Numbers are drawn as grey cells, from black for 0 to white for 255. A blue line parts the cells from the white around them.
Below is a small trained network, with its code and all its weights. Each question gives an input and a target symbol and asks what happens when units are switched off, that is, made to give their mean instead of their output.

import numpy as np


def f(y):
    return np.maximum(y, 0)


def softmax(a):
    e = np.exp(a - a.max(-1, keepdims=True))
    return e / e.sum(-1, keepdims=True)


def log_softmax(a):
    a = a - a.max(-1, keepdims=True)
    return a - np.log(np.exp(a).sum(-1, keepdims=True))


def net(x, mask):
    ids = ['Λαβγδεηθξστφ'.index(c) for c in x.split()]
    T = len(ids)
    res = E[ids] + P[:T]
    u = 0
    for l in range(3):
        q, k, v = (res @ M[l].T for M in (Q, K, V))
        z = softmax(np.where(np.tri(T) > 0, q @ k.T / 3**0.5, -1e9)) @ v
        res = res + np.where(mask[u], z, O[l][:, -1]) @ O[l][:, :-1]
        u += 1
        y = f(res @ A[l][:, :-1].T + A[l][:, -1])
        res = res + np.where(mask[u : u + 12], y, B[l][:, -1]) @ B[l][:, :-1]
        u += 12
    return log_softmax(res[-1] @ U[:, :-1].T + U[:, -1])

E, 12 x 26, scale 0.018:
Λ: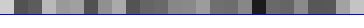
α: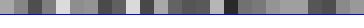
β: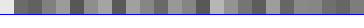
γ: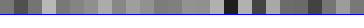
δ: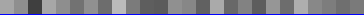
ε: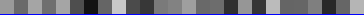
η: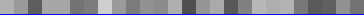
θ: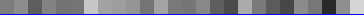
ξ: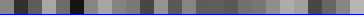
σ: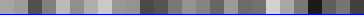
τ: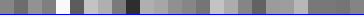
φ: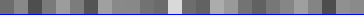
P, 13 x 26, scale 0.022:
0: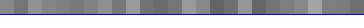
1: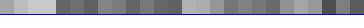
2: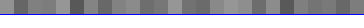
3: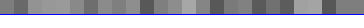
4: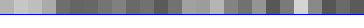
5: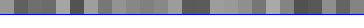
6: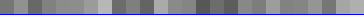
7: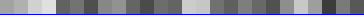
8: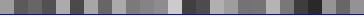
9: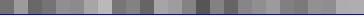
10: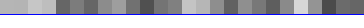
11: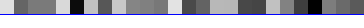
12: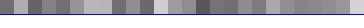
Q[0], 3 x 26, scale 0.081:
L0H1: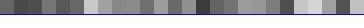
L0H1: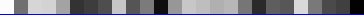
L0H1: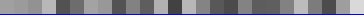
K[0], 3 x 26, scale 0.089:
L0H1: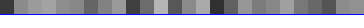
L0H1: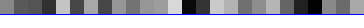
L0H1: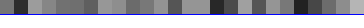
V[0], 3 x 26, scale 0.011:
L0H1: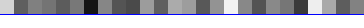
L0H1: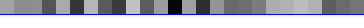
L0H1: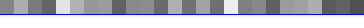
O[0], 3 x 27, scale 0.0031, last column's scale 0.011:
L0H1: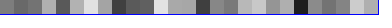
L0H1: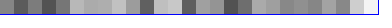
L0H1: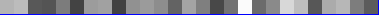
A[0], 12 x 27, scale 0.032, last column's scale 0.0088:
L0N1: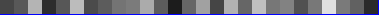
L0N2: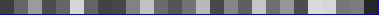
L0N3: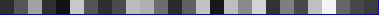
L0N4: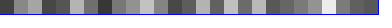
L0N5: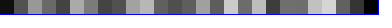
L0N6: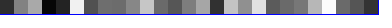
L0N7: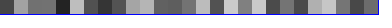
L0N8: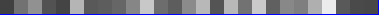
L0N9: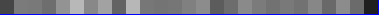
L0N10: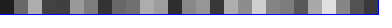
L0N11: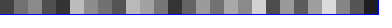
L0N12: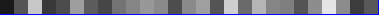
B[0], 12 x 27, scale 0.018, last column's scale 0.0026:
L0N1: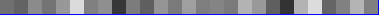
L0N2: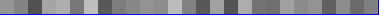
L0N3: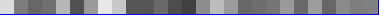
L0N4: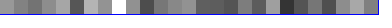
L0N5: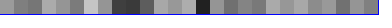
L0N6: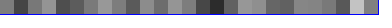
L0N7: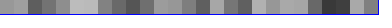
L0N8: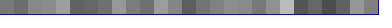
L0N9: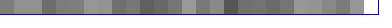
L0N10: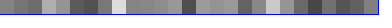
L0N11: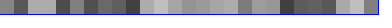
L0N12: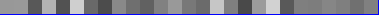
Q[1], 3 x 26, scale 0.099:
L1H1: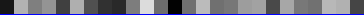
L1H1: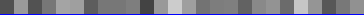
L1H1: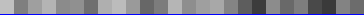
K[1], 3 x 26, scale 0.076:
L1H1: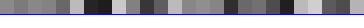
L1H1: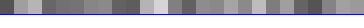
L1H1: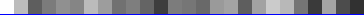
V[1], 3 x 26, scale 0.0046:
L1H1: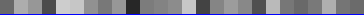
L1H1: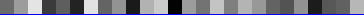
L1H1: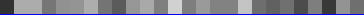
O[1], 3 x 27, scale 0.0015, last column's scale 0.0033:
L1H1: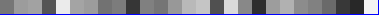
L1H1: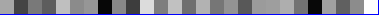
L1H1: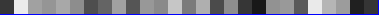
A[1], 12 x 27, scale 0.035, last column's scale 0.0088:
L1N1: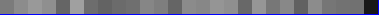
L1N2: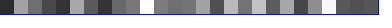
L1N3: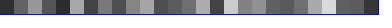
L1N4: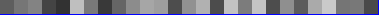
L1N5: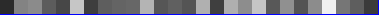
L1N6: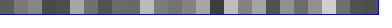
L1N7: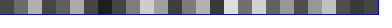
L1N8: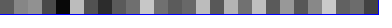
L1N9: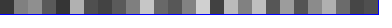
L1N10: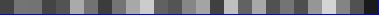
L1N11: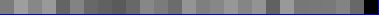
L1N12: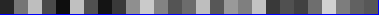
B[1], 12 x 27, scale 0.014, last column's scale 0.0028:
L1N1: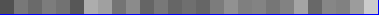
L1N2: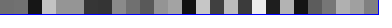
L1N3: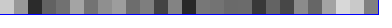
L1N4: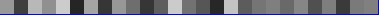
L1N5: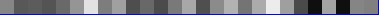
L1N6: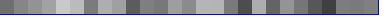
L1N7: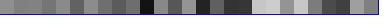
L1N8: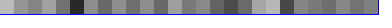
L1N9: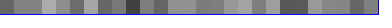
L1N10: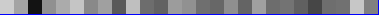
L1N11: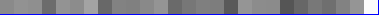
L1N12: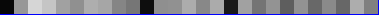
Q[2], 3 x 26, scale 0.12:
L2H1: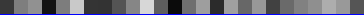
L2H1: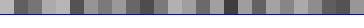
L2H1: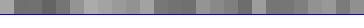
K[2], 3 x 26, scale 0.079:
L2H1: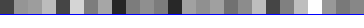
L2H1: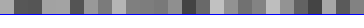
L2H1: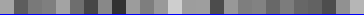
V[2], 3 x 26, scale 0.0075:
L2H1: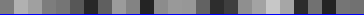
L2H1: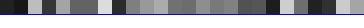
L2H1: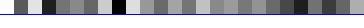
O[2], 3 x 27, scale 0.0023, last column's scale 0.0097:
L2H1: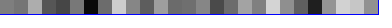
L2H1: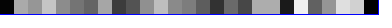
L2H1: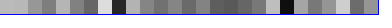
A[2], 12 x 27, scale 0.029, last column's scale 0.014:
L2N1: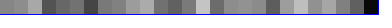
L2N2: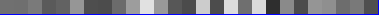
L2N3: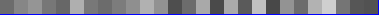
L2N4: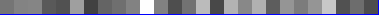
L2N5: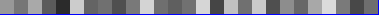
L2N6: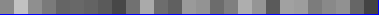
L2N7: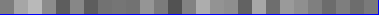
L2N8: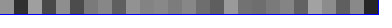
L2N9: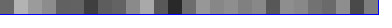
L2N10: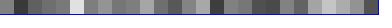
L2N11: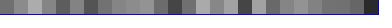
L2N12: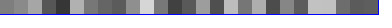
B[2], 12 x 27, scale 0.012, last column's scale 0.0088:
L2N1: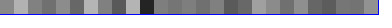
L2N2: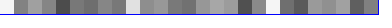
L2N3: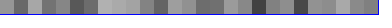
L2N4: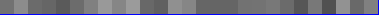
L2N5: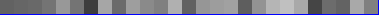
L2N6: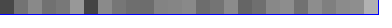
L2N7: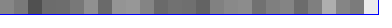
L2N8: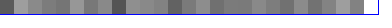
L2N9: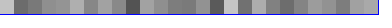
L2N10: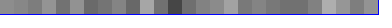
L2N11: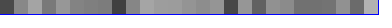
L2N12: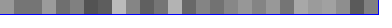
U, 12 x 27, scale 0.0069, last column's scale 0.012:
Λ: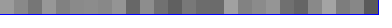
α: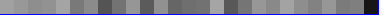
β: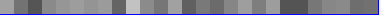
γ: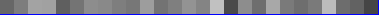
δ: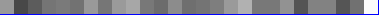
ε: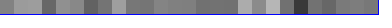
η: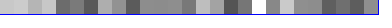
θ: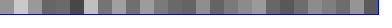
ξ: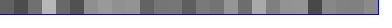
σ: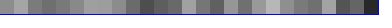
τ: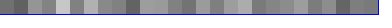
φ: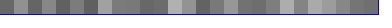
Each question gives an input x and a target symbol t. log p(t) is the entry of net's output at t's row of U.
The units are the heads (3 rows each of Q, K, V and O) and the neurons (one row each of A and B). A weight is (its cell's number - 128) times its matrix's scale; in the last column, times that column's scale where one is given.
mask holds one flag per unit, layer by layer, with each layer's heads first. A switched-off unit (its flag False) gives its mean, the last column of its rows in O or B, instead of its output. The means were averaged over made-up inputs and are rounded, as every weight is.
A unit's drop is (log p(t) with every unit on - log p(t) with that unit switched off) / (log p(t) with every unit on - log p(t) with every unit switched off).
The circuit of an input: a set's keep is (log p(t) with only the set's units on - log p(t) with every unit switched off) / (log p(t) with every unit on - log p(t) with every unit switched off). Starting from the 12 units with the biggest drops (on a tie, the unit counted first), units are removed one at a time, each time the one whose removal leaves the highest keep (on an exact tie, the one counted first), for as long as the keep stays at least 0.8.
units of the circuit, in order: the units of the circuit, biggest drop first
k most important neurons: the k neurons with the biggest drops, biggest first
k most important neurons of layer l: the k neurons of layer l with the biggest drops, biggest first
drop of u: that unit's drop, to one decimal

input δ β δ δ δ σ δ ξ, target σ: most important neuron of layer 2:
L2N1
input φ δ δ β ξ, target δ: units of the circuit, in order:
L2N7, L2H1
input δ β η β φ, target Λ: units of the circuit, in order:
L2N9, L0H1, L2N7
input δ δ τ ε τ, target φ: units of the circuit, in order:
L2N6, L0H1
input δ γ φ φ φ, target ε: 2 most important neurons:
L1N11, L2N6
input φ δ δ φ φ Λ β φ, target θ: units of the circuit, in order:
L1N11, L0H1
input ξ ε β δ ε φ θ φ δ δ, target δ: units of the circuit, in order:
L2H1, L2N8
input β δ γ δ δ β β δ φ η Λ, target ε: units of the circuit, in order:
L1N11, L0H1, L2N6
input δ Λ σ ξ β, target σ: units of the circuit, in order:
L0H1, L2N1, L2N6
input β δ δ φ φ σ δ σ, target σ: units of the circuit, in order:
L0H1, L2N1, L2N7
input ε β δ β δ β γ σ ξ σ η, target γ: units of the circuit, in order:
L2N11, L0H1
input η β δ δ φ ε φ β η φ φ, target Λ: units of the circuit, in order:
L0H1, L2N9, L2N7
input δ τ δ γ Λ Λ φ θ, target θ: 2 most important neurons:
L1N11, L1N1
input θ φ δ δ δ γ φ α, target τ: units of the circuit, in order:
L0H1, L2N9, L2N11, L1N1
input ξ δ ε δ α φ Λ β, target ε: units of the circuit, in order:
L1N11, L0H1, L2N6
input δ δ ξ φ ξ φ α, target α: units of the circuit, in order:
L0N9
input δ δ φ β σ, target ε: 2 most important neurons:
L1N11, L2N6
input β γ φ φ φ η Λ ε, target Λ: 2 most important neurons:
L2N9, L2N7
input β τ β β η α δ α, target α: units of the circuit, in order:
L0H1, L2N1
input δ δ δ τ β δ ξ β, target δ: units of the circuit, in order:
L2N7
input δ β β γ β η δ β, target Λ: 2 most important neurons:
L2N9, L1N11
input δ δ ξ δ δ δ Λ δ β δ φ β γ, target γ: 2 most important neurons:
L0N9, L2N9
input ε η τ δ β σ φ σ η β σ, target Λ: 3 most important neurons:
L2N9, L1N11, L2N7
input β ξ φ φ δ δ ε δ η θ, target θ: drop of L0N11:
0.0
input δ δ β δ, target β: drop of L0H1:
0.4
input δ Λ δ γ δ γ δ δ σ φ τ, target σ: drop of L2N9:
0.1
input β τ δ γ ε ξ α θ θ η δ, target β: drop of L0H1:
0.7
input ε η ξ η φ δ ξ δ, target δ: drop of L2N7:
0.4
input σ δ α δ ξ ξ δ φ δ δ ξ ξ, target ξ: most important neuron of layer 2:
L2N8
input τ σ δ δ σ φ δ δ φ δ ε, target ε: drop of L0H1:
0.9
